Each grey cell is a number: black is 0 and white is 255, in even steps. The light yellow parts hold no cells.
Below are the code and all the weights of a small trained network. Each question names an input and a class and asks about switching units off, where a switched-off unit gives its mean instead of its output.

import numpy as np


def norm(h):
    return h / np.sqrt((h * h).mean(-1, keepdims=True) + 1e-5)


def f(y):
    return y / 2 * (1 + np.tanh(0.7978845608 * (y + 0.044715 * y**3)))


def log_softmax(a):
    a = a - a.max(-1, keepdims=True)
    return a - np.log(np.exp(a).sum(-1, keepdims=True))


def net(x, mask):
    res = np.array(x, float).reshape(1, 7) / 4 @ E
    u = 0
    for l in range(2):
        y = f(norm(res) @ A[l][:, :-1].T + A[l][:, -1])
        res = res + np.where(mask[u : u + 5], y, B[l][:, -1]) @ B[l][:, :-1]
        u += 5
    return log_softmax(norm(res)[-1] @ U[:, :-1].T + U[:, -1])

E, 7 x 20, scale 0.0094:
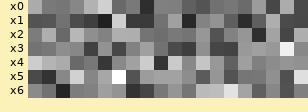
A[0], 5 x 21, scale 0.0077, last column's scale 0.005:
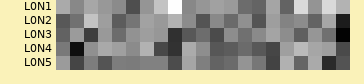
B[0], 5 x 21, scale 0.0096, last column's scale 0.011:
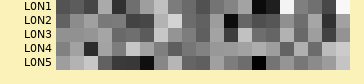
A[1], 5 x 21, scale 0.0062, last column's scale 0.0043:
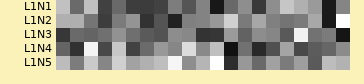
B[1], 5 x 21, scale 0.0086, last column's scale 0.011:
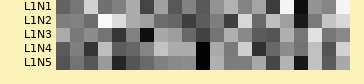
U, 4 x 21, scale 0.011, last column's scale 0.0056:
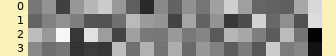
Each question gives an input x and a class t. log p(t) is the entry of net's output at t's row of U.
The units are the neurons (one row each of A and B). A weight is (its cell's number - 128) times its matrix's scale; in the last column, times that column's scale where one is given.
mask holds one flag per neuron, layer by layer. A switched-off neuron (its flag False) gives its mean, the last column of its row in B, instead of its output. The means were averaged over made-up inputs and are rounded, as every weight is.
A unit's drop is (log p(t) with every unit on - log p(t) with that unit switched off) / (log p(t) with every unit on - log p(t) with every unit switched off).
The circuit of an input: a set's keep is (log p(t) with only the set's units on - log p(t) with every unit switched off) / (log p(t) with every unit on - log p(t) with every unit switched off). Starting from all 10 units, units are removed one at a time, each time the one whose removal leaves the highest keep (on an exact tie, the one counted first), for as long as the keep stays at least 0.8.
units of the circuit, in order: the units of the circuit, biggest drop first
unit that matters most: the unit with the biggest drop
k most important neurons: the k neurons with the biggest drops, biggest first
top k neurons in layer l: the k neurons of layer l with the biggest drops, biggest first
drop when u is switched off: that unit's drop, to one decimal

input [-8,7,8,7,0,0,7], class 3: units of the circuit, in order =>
[L1N1; L1N4]
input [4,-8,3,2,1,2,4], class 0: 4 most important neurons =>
[L0N5; L0N2; L1N4; L1N1]
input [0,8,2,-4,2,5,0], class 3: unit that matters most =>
L1N2
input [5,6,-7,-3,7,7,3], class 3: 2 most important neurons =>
[L0N4; L1N2]
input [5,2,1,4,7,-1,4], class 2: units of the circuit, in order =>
[L0N1; L1N4]
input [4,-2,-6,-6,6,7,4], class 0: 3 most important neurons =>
[L0N5; L0N2; L0N1]
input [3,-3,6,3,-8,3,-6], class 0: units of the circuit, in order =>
[L0N4; L0N1]
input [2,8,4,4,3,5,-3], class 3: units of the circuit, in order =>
[L0N4; L1N1; L1N4]
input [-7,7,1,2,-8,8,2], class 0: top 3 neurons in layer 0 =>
[L0N4; L0N5; L0N1]
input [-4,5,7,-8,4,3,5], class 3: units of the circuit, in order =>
[L1N2; L1N1]
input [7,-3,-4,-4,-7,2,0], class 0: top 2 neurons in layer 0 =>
[L0N4; L0N1]
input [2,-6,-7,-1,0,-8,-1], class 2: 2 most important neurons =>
[L0N1; L0N2]
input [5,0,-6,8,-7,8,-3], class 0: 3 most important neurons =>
[L0N4; L0N1; L1N4]
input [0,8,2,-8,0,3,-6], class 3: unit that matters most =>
L0N4
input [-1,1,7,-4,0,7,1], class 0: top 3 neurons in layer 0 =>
[L0N5; L0N4; L0N3]
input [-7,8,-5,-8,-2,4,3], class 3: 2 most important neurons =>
[L1N2; L1N1]
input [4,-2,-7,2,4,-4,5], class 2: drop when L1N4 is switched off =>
0.1
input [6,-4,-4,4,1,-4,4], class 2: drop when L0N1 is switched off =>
0.6
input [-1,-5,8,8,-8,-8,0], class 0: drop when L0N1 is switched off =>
0.5
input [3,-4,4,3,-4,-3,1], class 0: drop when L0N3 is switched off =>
0.0
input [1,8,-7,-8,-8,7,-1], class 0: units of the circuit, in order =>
[L0N4]
